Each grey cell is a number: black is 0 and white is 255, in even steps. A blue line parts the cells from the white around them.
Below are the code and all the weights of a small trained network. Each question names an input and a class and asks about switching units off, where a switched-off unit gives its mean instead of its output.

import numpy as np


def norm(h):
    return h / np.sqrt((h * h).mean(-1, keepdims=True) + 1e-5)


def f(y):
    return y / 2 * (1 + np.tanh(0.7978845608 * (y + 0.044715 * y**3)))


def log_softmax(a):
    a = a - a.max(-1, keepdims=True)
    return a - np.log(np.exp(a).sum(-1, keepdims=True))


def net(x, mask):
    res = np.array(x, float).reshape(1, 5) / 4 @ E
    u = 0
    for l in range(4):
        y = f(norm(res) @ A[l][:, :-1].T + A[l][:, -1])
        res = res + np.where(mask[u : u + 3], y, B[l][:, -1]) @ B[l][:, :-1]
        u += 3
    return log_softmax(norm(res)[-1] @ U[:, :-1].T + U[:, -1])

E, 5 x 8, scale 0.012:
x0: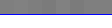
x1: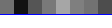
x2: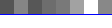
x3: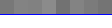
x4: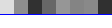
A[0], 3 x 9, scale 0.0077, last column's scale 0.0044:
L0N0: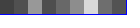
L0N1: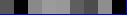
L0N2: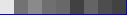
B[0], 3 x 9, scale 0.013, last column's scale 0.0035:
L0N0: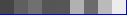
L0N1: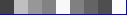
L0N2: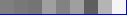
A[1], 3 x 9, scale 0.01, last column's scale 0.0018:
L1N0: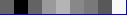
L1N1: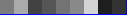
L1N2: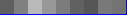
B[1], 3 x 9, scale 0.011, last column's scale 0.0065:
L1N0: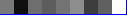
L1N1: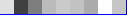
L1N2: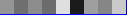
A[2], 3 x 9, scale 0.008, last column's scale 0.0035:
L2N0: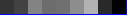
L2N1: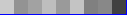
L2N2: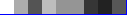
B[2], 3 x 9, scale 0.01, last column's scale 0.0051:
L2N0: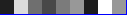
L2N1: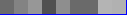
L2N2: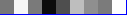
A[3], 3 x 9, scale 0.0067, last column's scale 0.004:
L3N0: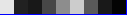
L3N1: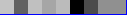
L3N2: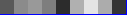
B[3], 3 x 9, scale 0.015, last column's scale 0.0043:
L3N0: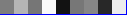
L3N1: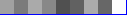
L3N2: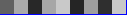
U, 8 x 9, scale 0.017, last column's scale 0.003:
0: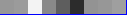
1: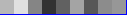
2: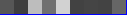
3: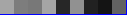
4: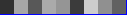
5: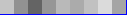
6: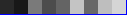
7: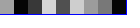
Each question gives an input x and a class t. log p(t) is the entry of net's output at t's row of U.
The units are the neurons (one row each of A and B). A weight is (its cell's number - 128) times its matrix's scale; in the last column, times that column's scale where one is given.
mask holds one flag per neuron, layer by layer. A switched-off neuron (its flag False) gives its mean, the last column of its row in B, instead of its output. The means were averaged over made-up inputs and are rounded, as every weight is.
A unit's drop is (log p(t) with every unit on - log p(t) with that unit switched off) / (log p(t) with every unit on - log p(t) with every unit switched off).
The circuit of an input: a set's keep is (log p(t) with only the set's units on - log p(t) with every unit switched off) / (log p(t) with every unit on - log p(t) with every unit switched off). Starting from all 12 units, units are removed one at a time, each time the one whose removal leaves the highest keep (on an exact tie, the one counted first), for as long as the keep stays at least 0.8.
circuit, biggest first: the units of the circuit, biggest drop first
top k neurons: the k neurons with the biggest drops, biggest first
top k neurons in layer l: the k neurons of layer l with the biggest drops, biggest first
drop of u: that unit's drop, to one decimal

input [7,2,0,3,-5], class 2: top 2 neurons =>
(L0N1 L1N2)
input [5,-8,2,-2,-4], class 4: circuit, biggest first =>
(L3N2)
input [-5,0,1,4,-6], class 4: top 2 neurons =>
(L1N0 L0N0)
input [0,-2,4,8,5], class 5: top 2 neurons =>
(L1N1 L1N0)
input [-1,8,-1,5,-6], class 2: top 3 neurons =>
(L0N1 L1N2 L2N2)
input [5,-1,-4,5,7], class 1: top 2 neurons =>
(L2N2 L1N0)
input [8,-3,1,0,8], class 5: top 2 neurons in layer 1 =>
(L1N1 L1N0)
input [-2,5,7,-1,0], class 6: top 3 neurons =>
(L0N0 L2N0 L3N1)
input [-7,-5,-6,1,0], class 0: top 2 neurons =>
(L1N2 L3N1)
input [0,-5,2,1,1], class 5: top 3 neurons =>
(L1N1 L0N2 L0N0)
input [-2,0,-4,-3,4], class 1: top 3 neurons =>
(L2N2 L1N0 L0N0)
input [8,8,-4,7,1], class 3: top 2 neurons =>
(L3N0 L1N0)
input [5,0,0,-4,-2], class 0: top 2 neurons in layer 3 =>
(L3N1 L3N2)
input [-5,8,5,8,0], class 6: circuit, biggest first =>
(L2N0)
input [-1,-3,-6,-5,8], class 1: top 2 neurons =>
(L2N2 L1N0)
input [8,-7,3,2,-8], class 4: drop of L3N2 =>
0.6
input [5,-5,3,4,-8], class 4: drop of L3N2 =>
0.5
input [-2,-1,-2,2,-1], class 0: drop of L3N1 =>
0.2
